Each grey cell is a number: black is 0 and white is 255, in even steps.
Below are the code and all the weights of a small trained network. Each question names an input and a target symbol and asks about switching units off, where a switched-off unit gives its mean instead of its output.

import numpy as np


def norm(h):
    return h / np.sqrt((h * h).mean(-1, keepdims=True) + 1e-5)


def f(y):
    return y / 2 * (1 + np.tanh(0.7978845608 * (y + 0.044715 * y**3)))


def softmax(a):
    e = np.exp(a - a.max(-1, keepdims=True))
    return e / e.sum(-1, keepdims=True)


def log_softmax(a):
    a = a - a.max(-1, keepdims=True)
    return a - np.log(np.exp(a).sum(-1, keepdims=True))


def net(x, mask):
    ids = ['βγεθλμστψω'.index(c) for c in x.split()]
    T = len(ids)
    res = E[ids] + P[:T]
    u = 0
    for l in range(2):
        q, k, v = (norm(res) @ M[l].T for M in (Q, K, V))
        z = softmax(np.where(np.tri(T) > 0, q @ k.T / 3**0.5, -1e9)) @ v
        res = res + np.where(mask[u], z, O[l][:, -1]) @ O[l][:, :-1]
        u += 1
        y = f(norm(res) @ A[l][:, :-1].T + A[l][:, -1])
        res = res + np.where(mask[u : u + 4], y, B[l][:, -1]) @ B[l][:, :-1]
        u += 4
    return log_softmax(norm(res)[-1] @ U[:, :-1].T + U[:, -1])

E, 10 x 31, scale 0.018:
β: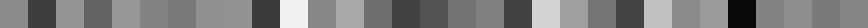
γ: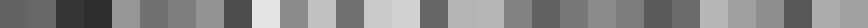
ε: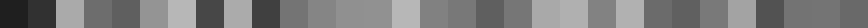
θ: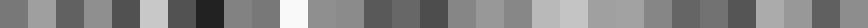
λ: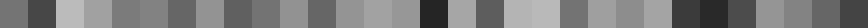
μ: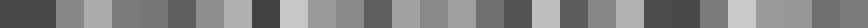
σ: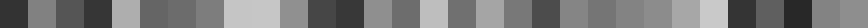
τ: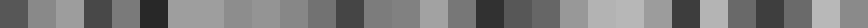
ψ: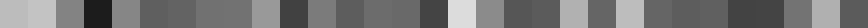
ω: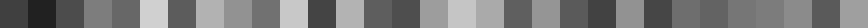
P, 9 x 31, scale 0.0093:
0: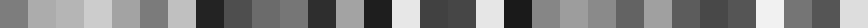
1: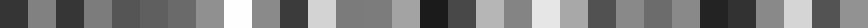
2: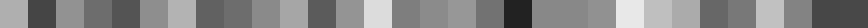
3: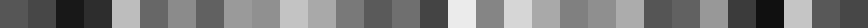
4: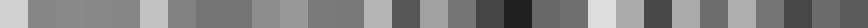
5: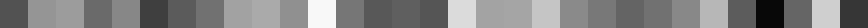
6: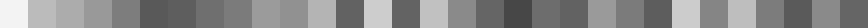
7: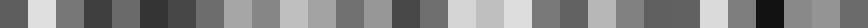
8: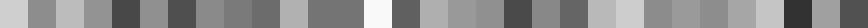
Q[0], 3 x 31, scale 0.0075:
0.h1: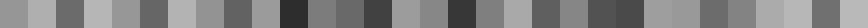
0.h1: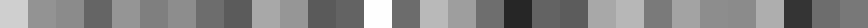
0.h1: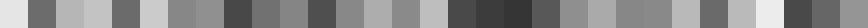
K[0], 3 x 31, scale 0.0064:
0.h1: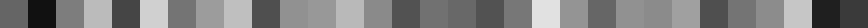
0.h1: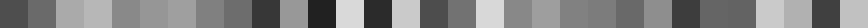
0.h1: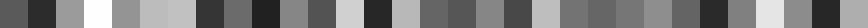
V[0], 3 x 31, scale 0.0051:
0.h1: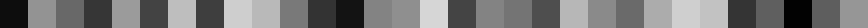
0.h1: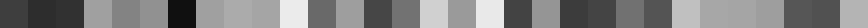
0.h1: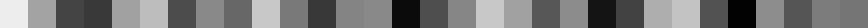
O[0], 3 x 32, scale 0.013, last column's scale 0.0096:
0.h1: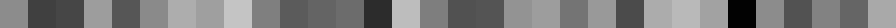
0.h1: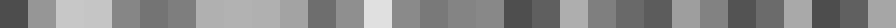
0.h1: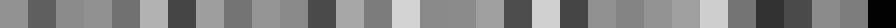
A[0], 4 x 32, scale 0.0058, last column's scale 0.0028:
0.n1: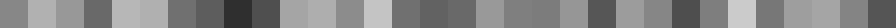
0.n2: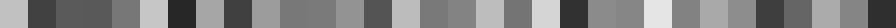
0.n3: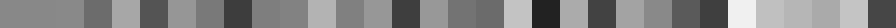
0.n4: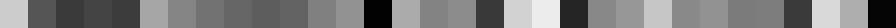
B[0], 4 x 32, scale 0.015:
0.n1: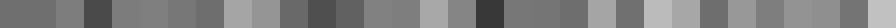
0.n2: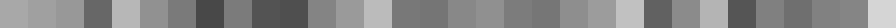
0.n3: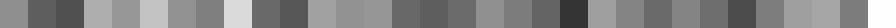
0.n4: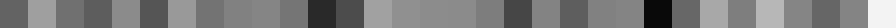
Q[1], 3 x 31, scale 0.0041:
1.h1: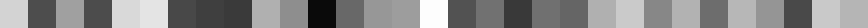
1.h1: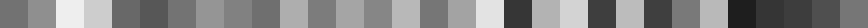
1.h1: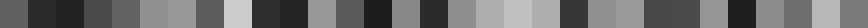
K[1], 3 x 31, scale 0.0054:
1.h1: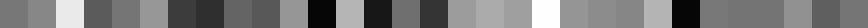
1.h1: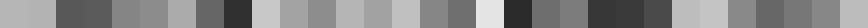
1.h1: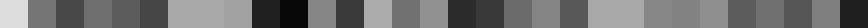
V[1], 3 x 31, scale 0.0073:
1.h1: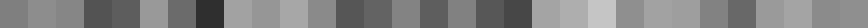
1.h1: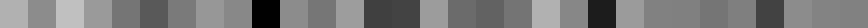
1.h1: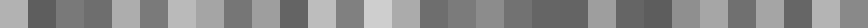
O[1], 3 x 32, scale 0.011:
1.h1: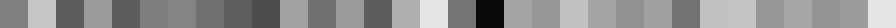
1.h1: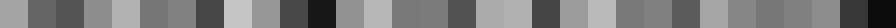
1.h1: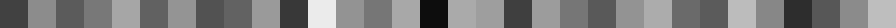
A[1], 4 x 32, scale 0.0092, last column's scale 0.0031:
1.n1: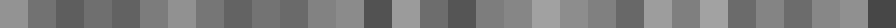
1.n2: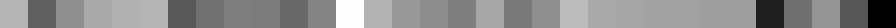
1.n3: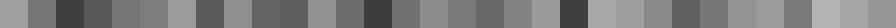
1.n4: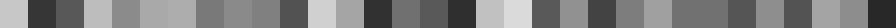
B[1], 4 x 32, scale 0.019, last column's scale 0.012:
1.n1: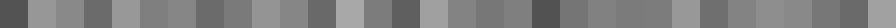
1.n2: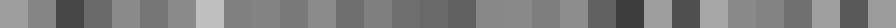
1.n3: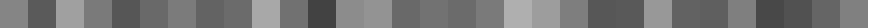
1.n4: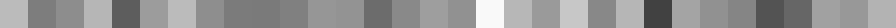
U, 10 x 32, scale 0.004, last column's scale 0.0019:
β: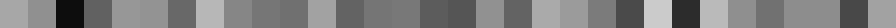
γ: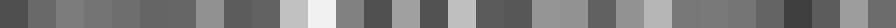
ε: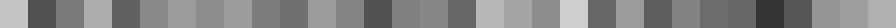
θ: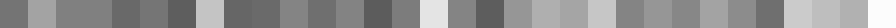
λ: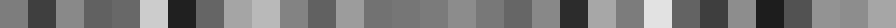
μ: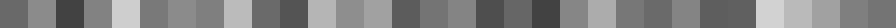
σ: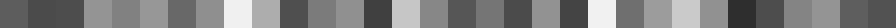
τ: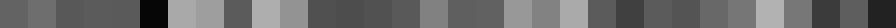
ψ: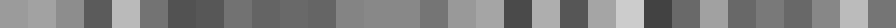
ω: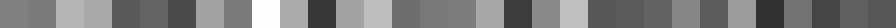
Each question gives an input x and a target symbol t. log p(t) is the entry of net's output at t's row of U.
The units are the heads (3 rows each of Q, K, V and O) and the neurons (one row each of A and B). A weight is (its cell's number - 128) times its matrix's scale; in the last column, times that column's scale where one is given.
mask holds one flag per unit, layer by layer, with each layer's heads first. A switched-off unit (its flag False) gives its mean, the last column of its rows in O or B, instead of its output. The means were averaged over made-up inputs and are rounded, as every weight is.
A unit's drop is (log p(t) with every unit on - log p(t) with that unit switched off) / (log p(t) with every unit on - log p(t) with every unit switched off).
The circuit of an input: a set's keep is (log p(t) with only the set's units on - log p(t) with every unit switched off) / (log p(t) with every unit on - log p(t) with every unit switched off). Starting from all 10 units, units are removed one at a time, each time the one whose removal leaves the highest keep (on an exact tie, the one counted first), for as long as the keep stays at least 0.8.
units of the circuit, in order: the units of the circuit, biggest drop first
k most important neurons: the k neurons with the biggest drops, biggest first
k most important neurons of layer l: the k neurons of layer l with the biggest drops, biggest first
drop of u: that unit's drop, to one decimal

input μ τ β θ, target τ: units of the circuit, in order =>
(0.h1; 0.n4; 1.n3)
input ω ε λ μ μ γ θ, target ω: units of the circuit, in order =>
(0.h1)
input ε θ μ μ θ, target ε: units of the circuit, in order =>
(0.h1; 1.n4; 0.n4)
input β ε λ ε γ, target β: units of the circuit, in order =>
(0.h1; 1.n2; 0.n4)
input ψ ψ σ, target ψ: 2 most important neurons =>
(0.n4; 0.n2)
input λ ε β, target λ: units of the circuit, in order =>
(0.h1; 0.n1; 1.n3)
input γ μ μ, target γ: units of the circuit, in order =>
(0.h1; 1.h1; 0.n3)
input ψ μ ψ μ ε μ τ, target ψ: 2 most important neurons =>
(0.n4; 0.n2)
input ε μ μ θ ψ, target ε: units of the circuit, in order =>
(1.n4; 0.h1; 0.n4)
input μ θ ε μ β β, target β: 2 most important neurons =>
(1.n2; 0.n4)
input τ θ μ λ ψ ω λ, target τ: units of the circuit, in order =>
(0.h1; 0.n4; 0.n3)
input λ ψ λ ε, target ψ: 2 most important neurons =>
(0.n4; 0.n2)
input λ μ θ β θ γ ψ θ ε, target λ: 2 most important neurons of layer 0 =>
(0.n1; 0.n3)
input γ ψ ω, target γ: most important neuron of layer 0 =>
(0.n3)
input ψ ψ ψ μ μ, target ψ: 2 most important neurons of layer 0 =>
(0.n4; 0.n2)
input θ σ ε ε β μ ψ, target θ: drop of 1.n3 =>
0.0
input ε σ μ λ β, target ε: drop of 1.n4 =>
0.4
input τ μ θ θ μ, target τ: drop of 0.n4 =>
0.1
